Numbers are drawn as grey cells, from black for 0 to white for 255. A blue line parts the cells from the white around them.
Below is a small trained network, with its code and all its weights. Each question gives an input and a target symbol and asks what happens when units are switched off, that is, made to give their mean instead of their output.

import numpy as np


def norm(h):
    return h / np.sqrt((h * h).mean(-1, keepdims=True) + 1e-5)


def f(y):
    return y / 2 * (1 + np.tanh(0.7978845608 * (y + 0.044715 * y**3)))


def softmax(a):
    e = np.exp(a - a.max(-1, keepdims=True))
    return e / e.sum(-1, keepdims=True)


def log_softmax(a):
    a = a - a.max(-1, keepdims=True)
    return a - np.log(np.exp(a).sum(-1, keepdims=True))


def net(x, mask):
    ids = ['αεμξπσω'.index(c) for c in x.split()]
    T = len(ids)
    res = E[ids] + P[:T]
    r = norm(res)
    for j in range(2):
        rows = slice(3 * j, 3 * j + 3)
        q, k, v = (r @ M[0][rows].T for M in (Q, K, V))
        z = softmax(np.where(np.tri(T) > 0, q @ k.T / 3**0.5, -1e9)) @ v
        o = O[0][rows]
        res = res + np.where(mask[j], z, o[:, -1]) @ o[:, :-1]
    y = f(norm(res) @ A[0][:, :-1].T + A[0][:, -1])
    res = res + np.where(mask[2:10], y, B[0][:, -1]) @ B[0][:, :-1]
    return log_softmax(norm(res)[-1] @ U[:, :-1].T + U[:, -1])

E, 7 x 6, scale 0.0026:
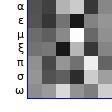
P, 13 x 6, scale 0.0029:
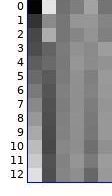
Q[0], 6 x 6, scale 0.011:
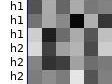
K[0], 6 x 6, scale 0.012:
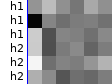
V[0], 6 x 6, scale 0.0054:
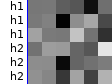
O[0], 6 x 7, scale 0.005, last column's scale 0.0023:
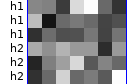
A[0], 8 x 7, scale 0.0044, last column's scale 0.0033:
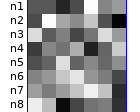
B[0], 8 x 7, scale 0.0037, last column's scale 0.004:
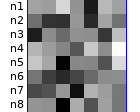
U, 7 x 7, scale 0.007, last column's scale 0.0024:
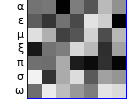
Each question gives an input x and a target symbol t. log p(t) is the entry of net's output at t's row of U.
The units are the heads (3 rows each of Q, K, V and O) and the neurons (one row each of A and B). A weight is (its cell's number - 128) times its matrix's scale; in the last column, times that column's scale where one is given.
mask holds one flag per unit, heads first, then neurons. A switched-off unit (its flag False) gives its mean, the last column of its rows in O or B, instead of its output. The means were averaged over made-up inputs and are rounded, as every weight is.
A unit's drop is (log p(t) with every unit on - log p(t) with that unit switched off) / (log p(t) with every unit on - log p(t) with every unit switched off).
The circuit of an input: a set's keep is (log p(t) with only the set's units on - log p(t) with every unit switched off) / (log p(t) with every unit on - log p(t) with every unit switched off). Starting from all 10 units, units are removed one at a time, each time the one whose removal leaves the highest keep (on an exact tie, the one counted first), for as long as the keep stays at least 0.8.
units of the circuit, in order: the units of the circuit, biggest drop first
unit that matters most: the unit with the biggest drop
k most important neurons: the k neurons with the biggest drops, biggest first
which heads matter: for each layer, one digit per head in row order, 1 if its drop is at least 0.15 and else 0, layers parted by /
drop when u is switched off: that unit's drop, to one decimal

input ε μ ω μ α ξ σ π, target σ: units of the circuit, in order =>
(n1, h2)
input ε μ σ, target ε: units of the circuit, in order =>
(h1, n7, n4)
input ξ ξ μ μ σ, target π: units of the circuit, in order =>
(n1, n4)
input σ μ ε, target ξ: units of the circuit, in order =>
(h1, n3, h2)
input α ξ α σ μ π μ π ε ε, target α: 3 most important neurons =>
(n8, n3, n4)
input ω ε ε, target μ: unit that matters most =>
h2
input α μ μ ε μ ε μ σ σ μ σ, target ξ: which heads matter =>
00
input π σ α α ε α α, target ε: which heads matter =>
10
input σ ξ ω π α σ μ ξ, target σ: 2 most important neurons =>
(n3, n4)
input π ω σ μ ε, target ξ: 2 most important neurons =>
(n3, n4)
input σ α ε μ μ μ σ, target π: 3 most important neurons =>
(n1, n4, n3)
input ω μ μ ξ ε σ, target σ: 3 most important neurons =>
(n1, n4, n6)
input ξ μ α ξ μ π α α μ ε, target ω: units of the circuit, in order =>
(h1, n1)
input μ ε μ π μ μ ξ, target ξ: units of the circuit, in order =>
(h2)
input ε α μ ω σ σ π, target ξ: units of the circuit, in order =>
(n3, n4, h2, n5)
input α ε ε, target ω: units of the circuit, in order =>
(n1, h1)
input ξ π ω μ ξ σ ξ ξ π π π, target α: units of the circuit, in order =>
(h2, n4)
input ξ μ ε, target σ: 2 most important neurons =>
(n1, n3)
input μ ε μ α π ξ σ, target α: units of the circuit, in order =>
(h2, n8)
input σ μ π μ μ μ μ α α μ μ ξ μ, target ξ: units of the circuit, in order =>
(h1)
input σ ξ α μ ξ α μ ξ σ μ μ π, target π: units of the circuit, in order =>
(n1, h1, n4)
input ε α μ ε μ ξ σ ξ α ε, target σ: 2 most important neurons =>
(n1, n4)
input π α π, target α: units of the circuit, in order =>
(h2, n8)
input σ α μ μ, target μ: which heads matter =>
00
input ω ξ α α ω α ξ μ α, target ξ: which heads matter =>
11
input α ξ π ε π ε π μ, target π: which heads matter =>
10
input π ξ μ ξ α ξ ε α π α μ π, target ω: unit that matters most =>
n1
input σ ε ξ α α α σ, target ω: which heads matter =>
10
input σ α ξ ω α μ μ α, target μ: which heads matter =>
00
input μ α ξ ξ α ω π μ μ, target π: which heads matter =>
11
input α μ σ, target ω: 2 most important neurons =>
(n1, n5)
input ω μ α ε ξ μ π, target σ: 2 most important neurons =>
(n1, n4)
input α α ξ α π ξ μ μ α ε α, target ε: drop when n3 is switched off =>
0.1
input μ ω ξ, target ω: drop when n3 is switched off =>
0.1
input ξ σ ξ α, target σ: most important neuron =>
(n3)
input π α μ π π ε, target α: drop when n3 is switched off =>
0.2
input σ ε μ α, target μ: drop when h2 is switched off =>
0.1
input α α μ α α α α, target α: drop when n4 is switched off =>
0.2
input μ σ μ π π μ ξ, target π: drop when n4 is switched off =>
0.1
